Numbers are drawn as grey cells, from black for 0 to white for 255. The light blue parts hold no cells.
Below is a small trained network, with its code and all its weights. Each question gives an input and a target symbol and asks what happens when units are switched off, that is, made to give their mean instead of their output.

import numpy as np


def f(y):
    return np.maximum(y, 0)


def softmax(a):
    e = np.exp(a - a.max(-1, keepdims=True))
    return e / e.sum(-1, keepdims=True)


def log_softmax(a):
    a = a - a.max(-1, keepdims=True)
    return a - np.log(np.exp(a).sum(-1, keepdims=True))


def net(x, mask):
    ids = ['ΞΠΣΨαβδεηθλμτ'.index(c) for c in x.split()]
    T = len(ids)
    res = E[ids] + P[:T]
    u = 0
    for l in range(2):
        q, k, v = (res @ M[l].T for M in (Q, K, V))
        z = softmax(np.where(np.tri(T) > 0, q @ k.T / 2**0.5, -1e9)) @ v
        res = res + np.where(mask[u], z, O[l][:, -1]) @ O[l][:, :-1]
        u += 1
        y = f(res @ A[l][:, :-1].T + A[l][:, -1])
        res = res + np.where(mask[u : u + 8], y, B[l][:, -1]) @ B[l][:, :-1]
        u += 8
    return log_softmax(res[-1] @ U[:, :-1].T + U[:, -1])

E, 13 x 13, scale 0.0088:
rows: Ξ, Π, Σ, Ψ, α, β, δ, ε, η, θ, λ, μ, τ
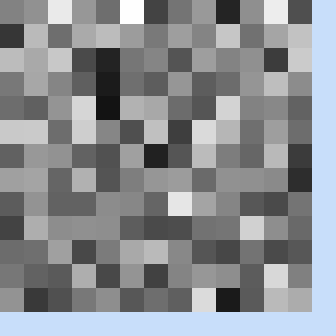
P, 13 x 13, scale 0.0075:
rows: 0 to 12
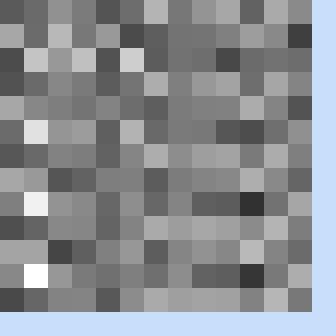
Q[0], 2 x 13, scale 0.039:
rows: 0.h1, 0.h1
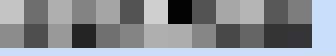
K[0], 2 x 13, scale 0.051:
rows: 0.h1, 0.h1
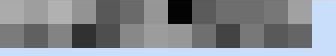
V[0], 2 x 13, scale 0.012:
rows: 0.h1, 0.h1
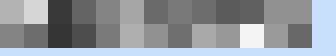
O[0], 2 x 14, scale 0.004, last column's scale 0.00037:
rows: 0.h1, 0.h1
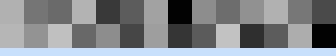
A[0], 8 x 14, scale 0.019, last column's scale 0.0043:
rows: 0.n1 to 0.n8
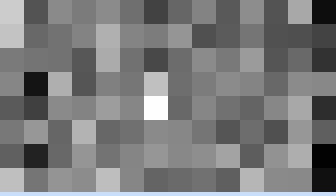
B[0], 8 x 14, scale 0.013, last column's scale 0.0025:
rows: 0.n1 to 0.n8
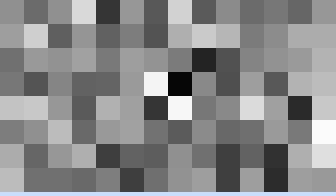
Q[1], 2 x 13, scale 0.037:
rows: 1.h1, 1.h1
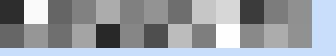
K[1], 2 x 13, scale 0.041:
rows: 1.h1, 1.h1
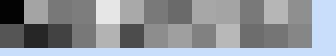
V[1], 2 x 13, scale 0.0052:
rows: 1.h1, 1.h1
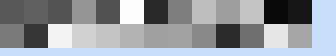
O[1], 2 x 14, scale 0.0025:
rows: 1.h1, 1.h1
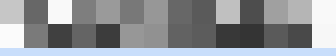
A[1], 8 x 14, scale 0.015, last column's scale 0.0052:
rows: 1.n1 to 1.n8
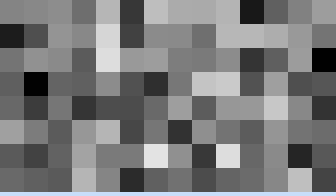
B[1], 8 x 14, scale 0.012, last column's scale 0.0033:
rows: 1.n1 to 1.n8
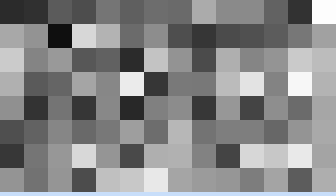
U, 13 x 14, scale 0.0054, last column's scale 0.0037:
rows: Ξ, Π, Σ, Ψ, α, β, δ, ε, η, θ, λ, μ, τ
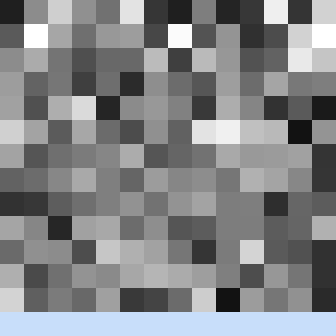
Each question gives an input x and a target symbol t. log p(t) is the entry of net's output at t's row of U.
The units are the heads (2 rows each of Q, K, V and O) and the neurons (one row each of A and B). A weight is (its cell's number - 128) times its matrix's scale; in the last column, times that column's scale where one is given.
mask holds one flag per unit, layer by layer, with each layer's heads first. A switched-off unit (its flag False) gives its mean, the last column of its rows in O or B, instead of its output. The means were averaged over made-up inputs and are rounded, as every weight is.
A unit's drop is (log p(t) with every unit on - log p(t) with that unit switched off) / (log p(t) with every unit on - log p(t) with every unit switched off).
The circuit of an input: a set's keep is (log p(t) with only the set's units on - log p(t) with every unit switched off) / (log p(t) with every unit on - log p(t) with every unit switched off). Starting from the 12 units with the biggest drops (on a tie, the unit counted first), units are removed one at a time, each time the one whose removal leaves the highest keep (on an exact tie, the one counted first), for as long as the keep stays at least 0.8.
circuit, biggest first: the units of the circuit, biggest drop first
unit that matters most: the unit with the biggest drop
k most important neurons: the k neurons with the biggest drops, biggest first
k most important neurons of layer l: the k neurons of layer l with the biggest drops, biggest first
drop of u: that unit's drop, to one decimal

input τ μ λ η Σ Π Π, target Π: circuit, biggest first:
(0.n5, 0.n7, 1.n1)
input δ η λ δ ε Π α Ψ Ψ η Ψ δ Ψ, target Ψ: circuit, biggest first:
(1.n5)
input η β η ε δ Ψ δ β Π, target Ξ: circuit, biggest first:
(0.h1, 0.n6)
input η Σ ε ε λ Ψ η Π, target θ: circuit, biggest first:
(1.n2, 0.n7, 1.h1, 0.n6)
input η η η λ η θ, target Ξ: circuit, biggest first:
(0.n6, 1.n3, 0.h1)
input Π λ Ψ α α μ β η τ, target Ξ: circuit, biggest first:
(0.n6, 0.n1, 1.n3)
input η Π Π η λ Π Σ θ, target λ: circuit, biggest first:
(1.n8, 0.n3, 0.n8)
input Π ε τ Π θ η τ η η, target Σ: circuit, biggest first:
(1.n3, 0.n6, 0.h1)
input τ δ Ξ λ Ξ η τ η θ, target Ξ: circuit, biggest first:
(0.n6, 0.h1, 1.n3)
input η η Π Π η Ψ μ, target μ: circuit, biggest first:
(0.n7, 1.n8)
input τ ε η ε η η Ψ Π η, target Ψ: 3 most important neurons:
(1.n3, 0.n6, 1.n1)
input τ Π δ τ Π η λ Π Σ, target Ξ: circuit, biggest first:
(0.n6, 0.h1)
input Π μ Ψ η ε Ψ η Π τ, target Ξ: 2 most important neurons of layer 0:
(0.n1, 0.n6)
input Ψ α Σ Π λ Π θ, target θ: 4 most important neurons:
(1.n2, 0.n7, 0.n6, 0.n5)
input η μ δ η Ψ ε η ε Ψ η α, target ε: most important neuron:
(1.n7)
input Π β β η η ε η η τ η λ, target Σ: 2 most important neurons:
(0.n4, 0.n2)
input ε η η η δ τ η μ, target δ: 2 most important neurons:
(1.n4, 0.n3)
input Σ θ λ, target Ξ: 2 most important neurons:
(0.n6, 1.n3)
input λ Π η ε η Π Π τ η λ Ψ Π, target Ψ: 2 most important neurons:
(1.n3, 1.n1)
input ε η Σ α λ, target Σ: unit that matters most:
0.n4
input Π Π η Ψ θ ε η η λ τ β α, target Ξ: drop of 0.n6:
0.6
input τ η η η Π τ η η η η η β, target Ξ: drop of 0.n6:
0.4
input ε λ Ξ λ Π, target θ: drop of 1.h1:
0.2
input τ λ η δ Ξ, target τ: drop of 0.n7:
0.0
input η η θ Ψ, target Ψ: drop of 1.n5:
1.1
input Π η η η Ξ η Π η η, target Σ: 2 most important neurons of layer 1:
(1.n3, 1.n5)
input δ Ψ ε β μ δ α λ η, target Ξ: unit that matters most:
0.h1
